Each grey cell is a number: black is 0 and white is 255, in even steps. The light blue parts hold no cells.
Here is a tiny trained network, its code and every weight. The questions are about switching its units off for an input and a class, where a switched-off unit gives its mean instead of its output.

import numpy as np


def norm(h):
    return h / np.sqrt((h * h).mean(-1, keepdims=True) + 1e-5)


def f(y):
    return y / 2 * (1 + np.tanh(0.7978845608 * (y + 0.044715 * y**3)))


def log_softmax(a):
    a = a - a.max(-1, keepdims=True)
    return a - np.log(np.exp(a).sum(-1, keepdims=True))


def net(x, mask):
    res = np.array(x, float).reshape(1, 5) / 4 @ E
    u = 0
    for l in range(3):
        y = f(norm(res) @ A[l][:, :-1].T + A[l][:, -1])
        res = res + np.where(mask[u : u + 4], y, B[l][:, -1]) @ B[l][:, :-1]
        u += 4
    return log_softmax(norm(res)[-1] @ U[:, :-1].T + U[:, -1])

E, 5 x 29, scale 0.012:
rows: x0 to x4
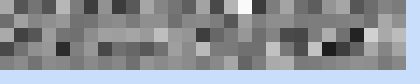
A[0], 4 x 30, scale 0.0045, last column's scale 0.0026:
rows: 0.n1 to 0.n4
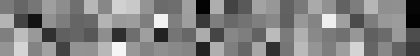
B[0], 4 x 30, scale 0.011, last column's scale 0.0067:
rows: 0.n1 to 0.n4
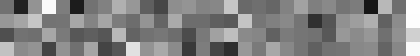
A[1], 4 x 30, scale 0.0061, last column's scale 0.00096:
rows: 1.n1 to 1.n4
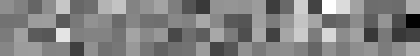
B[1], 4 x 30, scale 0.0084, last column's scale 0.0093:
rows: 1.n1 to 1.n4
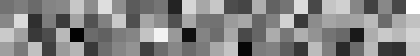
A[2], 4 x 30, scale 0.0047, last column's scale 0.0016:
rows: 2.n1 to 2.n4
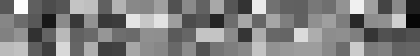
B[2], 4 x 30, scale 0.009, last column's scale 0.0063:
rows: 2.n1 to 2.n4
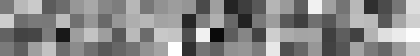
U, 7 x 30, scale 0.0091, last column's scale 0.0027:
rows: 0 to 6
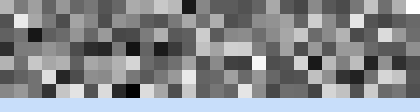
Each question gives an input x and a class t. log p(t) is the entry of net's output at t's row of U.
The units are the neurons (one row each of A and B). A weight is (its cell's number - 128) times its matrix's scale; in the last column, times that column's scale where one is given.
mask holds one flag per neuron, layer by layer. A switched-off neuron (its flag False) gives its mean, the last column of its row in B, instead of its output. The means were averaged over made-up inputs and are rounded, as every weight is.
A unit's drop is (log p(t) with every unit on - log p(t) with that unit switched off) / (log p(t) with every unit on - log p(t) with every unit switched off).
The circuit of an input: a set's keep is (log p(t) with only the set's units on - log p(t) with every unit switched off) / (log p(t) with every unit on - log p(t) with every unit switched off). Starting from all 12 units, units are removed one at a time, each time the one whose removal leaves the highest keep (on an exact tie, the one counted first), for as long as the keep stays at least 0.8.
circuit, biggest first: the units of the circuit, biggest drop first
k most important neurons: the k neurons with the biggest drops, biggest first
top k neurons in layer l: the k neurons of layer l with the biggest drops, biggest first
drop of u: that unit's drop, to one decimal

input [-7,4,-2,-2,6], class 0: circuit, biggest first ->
(0.n4)
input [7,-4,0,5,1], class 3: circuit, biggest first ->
(0.n4 2.n3)
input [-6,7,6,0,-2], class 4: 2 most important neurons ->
(0.n1 2.n3)
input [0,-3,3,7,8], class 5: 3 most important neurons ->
(0.n4 1.n3 0.n2)
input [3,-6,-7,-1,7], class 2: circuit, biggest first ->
(2.n3 0.n4)
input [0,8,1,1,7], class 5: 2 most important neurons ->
(0.n4 1.n3)
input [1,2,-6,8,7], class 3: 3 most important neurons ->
(0.n3 1.n1 0.n4)
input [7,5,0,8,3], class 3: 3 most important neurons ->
(0.n4 1.n3 0.n3)
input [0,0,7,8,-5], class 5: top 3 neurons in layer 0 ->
(0.n4 0.n1 0.n2)
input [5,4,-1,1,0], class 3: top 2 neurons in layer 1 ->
(1.n1 1.n3)
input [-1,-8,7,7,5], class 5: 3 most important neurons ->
(0.n4 1.n3 0.n1)
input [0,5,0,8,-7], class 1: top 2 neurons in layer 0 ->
(0.n1 0.n4)
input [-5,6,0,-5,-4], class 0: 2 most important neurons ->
(0.n4 1.n3)
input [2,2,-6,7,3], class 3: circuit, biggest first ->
(0.n3)
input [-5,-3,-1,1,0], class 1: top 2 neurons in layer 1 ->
(1.n3 1.n2)
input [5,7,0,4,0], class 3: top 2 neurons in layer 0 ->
(0.n4 0.n3)
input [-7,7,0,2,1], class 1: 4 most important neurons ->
(1.n2 0.n4 1.n3 2.n3)
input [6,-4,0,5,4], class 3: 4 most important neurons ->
(0.n4 1.n3 0.n3 2.n3)
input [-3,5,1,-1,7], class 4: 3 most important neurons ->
(0.n1 1.n3 2.n3)
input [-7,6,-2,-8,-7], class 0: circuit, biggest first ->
(1.n3)
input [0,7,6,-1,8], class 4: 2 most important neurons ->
(0.n1 1.n2)
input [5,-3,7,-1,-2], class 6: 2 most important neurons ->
(0.n4 1.n3)
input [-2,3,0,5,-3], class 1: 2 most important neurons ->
(1.n2 1.n3)
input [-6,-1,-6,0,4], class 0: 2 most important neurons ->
(0.n4 0.n2)
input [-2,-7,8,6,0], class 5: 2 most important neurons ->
(0.n4 0.n1)
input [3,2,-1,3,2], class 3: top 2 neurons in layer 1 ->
(1.n1 1.n3)
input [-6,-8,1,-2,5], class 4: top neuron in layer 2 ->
(2.n3)
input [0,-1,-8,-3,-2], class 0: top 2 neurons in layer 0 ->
(0.n1 0.n4)
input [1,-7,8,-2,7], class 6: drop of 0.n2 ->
0.3
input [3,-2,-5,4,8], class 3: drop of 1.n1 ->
0.1
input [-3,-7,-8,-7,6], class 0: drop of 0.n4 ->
0.2
